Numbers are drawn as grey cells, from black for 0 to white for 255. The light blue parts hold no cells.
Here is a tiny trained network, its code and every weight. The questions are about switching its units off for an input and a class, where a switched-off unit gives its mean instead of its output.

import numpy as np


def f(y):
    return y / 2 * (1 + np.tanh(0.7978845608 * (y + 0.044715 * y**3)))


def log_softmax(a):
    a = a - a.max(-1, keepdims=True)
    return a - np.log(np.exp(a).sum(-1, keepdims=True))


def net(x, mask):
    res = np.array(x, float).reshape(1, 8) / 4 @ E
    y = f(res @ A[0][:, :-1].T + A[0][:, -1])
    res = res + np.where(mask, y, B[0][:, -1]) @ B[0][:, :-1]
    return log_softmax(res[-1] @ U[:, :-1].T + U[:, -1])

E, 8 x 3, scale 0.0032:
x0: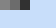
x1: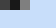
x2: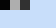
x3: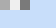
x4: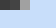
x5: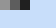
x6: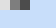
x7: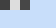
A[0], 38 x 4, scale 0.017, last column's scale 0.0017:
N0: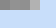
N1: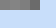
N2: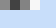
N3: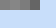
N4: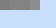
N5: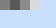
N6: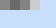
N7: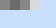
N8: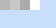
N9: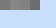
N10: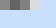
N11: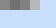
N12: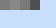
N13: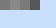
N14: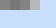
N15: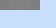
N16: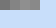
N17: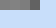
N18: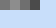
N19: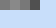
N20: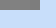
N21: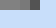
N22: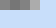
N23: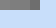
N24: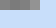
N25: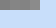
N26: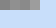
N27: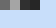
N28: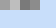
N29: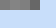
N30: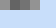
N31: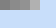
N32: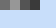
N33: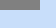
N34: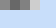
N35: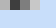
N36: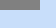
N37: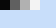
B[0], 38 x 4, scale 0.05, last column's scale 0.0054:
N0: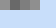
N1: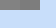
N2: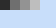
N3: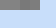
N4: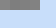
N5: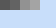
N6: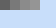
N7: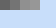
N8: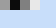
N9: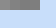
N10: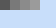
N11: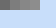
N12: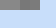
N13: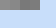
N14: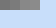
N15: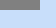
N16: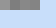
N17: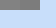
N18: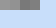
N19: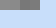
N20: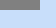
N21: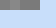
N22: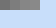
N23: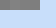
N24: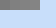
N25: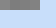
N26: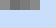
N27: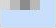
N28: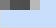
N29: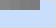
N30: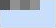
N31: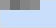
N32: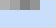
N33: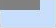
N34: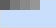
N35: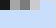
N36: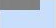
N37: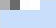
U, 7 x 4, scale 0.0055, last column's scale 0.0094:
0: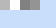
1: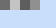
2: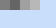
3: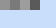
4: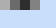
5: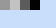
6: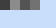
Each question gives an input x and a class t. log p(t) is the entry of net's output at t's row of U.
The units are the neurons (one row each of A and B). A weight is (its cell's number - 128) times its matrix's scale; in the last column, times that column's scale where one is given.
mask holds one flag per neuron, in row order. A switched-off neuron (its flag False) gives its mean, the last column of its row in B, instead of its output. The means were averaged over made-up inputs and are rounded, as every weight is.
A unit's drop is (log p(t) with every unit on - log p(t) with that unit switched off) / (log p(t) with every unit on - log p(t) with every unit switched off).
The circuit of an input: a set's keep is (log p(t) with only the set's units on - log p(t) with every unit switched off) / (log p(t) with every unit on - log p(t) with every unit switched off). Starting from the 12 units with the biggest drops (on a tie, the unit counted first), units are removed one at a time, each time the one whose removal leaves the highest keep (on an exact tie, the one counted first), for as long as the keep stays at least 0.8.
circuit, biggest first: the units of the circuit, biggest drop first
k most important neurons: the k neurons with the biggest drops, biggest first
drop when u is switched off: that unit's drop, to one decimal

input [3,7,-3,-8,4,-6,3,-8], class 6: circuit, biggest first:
N35
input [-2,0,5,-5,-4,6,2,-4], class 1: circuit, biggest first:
N8, N37
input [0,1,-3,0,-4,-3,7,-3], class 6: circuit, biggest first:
N37, N35
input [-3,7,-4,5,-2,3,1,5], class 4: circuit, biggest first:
N37, N35
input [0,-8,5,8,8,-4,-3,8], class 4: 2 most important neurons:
N8, N28
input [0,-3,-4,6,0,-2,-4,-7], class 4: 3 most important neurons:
N37, N8, N2
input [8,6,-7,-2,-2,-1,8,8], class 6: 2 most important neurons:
N37, N35
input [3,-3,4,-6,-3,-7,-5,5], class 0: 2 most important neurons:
N8, N2
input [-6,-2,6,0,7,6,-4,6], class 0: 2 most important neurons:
N8, N27
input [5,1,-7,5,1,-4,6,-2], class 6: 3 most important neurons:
N37, N35, N27
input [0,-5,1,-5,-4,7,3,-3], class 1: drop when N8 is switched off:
0.3
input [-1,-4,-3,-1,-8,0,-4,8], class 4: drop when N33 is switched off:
0.0
